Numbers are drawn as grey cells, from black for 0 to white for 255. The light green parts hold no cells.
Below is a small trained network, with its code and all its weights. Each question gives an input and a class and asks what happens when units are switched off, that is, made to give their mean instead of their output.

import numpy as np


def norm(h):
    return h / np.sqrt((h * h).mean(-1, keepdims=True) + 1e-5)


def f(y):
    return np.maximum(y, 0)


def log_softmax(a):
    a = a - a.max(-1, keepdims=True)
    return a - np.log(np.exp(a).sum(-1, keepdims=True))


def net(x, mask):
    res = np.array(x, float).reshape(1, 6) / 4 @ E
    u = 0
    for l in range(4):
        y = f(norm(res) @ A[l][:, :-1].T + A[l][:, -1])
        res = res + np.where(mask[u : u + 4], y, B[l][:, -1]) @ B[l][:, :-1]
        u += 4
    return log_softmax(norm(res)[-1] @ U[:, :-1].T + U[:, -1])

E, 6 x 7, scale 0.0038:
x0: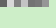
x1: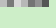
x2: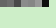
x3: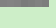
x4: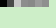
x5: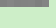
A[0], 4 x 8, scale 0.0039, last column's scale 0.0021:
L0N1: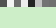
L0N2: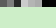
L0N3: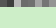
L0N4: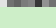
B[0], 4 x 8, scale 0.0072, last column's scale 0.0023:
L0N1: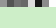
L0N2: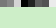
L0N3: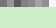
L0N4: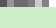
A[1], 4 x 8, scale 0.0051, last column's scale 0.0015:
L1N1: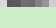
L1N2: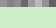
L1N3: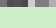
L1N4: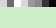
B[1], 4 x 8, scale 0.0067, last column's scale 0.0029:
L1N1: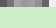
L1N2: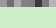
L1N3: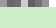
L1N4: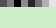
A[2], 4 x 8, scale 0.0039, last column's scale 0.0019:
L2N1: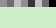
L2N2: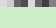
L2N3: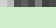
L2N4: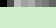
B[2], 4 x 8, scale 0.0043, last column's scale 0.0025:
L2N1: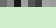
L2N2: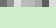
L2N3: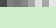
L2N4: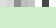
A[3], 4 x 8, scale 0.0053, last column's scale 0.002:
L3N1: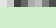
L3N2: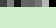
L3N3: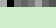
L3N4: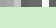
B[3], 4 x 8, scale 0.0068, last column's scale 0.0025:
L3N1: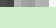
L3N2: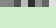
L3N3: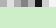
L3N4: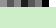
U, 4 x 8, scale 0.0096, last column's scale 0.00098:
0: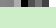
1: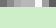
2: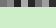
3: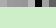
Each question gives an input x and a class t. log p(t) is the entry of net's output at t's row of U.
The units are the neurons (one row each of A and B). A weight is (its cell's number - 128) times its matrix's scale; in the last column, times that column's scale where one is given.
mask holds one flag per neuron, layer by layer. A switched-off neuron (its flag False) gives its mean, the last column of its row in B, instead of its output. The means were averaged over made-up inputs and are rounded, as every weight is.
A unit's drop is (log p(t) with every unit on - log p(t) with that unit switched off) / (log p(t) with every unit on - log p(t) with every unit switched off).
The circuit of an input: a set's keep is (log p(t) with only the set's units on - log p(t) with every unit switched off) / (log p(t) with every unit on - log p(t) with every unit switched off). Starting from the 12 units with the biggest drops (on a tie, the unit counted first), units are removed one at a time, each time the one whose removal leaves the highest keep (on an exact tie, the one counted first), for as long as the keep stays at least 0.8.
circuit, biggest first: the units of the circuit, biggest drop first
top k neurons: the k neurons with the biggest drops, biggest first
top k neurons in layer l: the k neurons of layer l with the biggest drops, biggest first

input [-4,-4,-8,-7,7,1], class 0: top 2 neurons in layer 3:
[L3N4, L3N1]
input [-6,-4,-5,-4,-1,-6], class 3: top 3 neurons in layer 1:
[L1N4, L1N3, L1N1]
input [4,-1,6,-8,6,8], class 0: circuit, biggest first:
[L0N2]
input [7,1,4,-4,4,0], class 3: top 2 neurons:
[L0N1, L3N4]
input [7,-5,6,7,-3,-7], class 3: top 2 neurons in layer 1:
[L1N4, L1N3]
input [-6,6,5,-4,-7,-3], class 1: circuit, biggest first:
[L2N3, L3N1]
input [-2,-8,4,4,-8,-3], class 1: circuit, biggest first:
[L1N4, L3N1, L2N2]
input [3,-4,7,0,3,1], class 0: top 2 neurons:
[L0N2, L1N4]
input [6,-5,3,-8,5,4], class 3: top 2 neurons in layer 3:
[L3N1, L3N2]
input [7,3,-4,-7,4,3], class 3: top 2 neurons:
[L0N1, L0N2]
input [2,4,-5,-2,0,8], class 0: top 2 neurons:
[L3N4, L1N3]
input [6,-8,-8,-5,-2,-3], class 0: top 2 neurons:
[L3N4, L1N4]
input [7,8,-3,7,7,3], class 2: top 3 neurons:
[L1N4, L0N4, L1N1]
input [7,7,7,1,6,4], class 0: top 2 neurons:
[L0N2, L1N3]
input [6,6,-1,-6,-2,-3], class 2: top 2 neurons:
[L1N4, L3N3]
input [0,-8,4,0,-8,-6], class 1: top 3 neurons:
[L1N4, L3N1, L2N2]
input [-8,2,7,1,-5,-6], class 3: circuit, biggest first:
[L3N3]
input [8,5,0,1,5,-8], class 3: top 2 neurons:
[L0N1, L0N4]
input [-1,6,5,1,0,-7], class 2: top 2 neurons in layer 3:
[L3N4, L3N2]
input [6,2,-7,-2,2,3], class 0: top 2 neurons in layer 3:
[L3N4, L3N3]
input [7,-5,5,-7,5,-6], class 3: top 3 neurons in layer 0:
[L0N1, L0N4, L0N2]
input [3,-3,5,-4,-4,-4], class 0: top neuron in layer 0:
[L0N2]
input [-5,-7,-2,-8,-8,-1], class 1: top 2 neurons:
[L1N4, L3N1]
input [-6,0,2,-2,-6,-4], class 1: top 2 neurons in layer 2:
[L2N3, L2N2]
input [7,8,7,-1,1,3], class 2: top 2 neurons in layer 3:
[L3N4, L3N3]
